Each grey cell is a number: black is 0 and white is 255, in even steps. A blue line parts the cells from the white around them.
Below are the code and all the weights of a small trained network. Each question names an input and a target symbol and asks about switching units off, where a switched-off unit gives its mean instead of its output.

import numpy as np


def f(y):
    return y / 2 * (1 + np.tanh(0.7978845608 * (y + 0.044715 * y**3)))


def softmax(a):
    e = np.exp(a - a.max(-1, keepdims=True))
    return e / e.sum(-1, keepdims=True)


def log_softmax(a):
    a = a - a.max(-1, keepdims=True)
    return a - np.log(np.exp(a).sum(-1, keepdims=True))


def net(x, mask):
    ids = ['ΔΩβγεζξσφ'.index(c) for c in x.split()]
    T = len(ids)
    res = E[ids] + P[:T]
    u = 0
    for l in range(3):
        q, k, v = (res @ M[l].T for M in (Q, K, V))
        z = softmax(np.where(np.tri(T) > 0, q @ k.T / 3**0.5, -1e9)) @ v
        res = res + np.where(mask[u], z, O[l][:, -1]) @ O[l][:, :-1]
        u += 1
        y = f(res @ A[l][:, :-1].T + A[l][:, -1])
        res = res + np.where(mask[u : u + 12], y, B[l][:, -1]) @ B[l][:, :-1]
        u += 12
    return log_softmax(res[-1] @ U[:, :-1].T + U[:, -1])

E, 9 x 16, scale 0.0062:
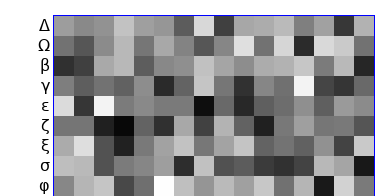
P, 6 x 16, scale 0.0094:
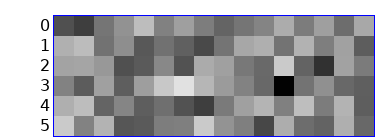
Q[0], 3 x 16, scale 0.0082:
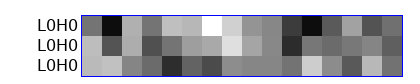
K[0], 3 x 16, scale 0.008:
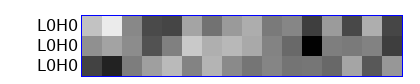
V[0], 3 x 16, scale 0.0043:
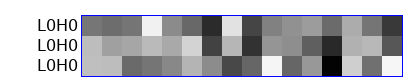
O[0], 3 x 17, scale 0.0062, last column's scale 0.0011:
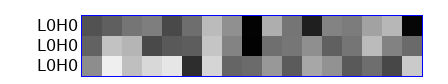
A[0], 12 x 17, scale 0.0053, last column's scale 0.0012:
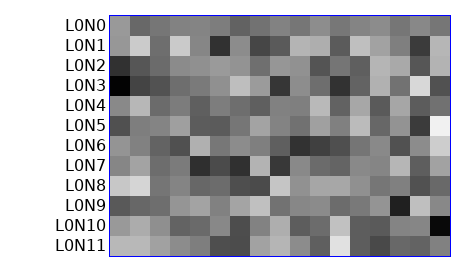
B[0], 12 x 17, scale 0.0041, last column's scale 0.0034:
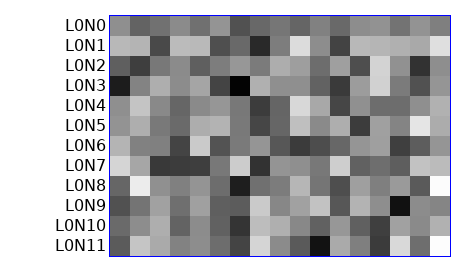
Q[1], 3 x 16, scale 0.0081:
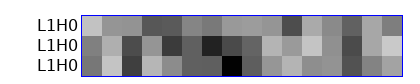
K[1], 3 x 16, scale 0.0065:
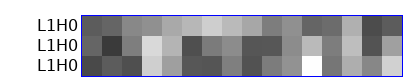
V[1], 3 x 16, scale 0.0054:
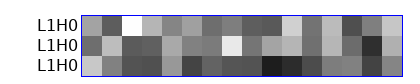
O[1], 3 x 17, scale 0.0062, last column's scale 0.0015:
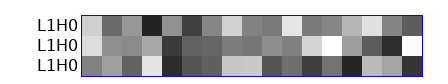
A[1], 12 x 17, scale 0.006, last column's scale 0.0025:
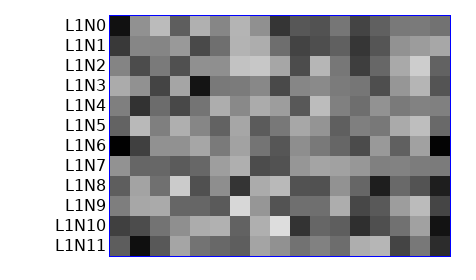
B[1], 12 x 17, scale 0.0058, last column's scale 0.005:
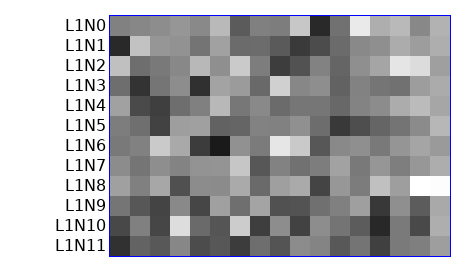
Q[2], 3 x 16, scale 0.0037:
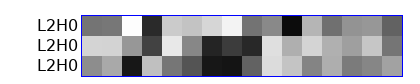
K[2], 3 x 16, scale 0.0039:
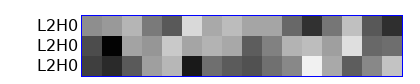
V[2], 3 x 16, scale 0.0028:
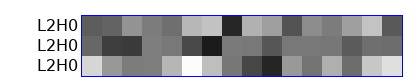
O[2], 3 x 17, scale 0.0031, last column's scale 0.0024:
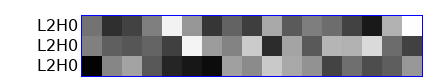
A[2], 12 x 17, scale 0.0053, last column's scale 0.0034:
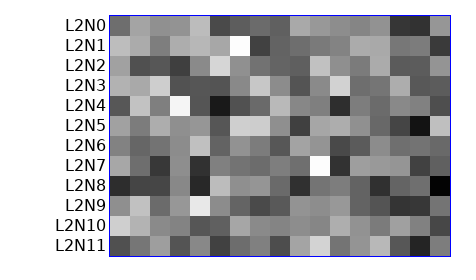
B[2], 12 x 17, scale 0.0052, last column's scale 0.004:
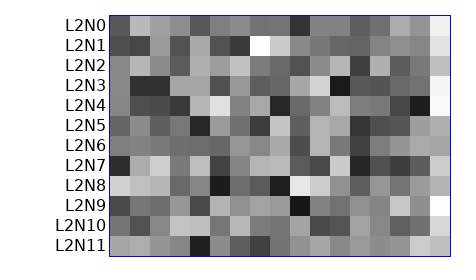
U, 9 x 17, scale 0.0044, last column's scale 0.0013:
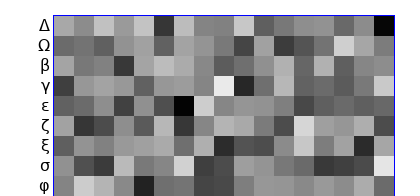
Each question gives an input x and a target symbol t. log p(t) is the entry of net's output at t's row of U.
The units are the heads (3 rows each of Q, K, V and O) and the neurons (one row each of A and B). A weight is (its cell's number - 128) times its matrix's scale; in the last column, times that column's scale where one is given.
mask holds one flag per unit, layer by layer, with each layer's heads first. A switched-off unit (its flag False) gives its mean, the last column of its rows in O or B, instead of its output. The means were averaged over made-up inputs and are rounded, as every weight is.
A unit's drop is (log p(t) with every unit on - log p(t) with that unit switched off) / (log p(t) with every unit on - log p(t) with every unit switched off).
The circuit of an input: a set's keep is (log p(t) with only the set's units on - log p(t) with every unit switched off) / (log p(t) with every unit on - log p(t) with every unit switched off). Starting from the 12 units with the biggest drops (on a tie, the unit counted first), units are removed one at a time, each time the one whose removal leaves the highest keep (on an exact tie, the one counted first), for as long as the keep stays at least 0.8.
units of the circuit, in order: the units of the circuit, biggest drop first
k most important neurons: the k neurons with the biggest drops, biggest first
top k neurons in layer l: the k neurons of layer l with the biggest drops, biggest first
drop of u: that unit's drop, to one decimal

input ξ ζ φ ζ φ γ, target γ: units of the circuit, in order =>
[L1H0; L0H0; L1N10; L0N11]
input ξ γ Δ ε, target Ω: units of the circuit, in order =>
[L1H0; L1N2; L0H0]
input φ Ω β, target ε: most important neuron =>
[L0N11]
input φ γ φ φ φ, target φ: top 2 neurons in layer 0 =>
[L0N8; L0N4]
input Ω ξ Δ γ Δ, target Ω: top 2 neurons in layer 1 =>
[L1N5; L1N6]
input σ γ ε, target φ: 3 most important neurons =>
[L2N8; L1N1; L1N9]
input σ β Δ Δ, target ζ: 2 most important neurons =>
[L0N3; L1N6]
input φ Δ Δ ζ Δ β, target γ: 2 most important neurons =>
[L1N8; L1N10]
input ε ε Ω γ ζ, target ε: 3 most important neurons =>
[L1N2; L0N8; L2N7]
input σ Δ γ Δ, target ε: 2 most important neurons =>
[L1N11; L0N3]
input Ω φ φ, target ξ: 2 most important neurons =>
[L1N0; L1N9]
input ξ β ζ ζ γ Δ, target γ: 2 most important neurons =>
[L1N8; L1N10]
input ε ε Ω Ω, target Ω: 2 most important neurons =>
[L1N2; L0N8]
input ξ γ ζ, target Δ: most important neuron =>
[L1N8]
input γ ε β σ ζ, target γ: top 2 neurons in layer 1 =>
[L1N11; L1N3]
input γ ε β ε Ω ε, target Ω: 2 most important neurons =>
[L1N2; L2N3]
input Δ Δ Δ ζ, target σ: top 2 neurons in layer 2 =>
[L2N8; L2N4]
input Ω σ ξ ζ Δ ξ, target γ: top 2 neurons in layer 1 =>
[L1N8; L1N10]
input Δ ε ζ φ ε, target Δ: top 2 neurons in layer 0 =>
[L0N9; L0N1]
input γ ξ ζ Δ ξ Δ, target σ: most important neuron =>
[L2N3]
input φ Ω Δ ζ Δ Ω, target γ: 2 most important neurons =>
[L1N8; L1N10]
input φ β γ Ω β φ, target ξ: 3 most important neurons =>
[L1N0; L0N2; L1N9]
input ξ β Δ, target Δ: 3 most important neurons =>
[L1N8; L0N11; L2N10]
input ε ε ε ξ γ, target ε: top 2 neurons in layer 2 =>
[L2N7; L2N4]
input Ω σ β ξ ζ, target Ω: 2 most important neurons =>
[L2N9; L0N1]
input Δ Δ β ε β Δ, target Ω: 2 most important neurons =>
[L1N2; L2N3]
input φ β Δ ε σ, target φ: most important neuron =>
[L2N11]
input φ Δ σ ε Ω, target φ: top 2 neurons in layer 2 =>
[L2N11; L2N0]
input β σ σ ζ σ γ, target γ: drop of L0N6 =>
0.1
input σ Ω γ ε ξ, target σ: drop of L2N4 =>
0.2
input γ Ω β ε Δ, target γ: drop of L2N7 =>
1.1
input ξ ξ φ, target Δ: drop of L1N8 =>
0.9
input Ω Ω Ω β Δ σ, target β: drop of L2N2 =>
0.2
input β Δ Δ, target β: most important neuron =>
[L2N2]
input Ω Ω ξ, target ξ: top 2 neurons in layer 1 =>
[L1N0; L1N9]
